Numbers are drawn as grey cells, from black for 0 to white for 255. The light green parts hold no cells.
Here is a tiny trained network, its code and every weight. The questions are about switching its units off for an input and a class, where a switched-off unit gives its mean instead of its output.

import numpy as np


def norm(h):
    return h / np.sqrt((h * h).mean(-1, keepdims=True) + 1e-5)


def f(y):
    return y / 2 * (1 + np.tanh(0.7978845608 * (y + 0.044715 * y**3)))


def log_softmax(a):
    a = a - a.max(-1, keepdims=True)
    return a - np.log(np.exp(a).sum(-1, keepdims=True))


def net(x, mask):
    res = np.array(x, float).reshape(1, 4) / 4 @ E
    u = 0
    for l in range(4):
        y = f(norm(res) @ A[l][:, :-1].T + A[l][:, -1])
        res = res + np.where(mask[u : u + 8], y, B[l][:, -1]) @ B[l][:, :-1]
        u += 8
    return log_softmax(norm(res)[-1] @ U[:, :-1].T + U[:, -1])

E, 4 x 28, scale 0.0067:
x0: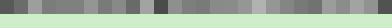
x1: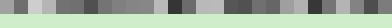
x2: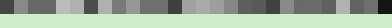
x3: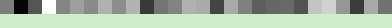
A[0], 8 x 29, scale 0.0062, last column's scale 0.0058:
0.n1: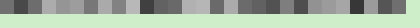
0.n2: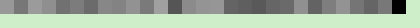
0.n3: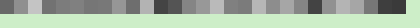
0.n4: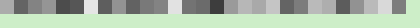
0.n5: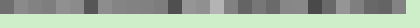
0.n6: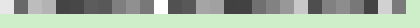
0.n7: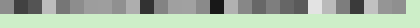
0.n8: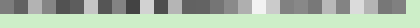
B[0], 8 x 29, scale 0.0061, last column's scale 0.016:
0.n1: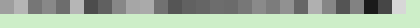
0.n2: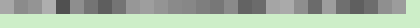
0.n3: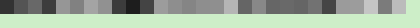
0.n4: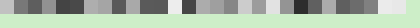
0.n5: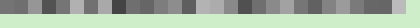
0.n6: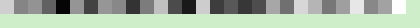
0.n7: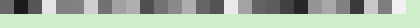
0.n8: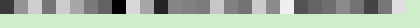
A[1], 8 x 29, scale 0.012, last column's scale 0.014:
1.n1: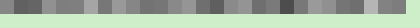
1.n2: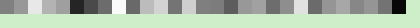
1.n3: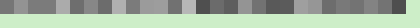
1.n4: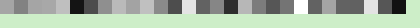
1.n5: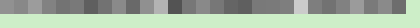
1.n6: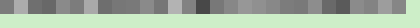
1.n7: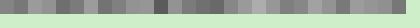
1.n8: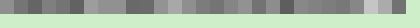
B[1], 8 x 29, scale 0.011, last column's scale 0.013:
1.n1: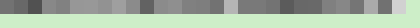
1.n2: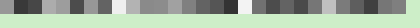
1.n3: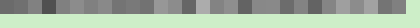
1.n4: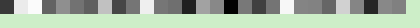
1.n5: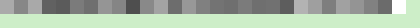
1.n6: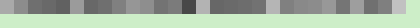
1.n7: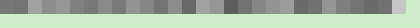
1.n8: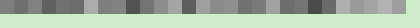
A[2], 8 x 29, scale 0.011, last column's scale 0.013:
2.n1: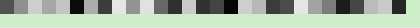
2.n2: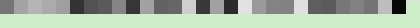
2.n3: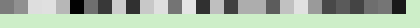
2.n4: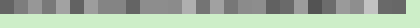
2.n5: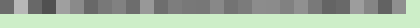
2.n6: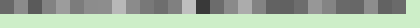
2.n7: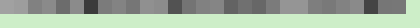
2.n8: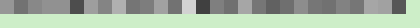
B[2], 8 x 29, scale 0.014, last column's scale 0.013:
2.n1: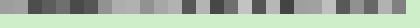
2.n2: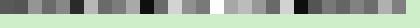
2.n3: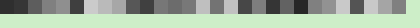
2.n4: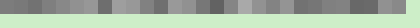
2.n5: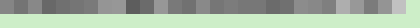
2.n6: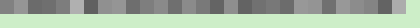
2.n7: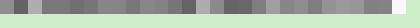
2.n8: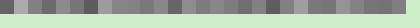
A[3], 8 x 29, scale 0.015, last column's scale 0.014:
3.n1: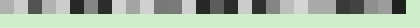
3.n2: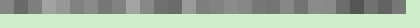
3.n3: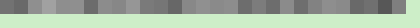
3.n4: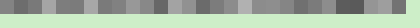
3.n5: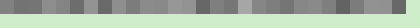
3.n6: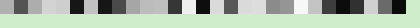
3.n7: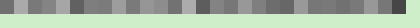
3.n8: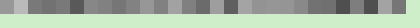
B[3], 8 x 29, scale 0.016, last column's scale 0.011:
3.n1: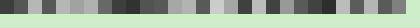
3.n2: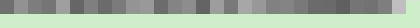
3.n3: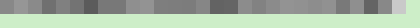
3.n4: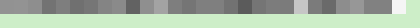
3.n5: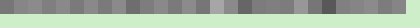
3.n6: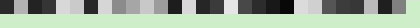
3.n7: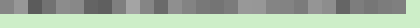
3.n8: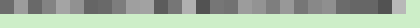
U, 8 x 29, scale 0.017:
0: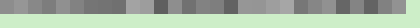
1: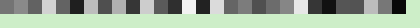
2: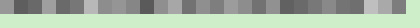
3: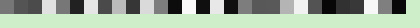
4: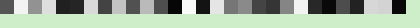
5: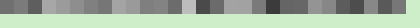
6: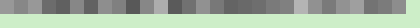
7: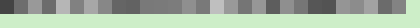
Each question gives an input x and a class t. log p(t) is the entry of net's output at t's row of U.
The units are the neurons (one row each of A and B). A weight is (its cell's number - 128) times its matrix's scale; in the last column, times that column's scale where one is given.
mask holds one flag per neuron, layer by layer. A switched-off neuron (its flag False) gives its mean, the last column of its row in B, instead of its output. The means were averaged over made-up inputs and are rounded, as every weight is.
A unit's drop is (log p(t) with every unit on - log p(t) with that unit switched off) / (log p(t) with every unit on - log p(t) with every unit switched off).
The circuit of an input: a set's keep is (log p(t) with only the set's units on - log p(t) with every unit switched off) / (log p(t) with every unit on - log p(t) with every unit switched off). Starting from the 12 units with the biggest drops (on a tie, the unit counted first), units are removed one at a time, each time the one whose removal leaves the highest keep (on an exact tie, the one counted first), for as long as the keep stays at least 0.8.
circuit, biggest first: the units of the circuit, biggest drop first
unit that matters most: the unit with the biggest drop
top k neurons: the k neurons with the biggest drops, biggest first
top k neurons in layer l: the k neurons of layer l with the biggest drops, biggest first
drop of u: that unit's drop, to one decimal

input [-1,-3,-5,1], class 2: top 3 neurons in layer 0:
0.n7, 0.n4, 0.n1
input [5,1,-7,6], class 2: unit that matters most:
0.n7
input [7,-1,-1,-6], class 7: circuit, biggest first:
0.n3, 0.n8
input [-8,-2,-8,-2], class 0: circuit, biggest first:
3.n8, 0.n4
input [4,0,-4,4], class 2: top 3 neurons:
0.n7, 0.n4, 1.n1
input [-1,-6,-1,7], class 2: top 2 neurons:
0.n4, 1.n8
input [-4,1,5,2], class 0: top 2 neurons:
0.n6, 1.n5
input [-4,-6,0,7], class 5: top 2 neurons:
0.n1, 0.n6
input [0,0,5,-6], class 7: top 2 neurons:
0.n6, 0.n3
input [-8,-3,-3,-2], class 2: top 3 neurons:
0.n8, 1.n8, 0.n1
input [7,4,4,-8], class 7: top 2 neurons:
0.n3, 0.n6
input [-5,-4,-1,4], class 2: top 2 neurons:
0.n4, 1.n8
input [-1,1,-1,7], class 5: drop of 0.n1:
0.1
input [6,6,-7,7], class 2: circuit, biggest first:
0.n7
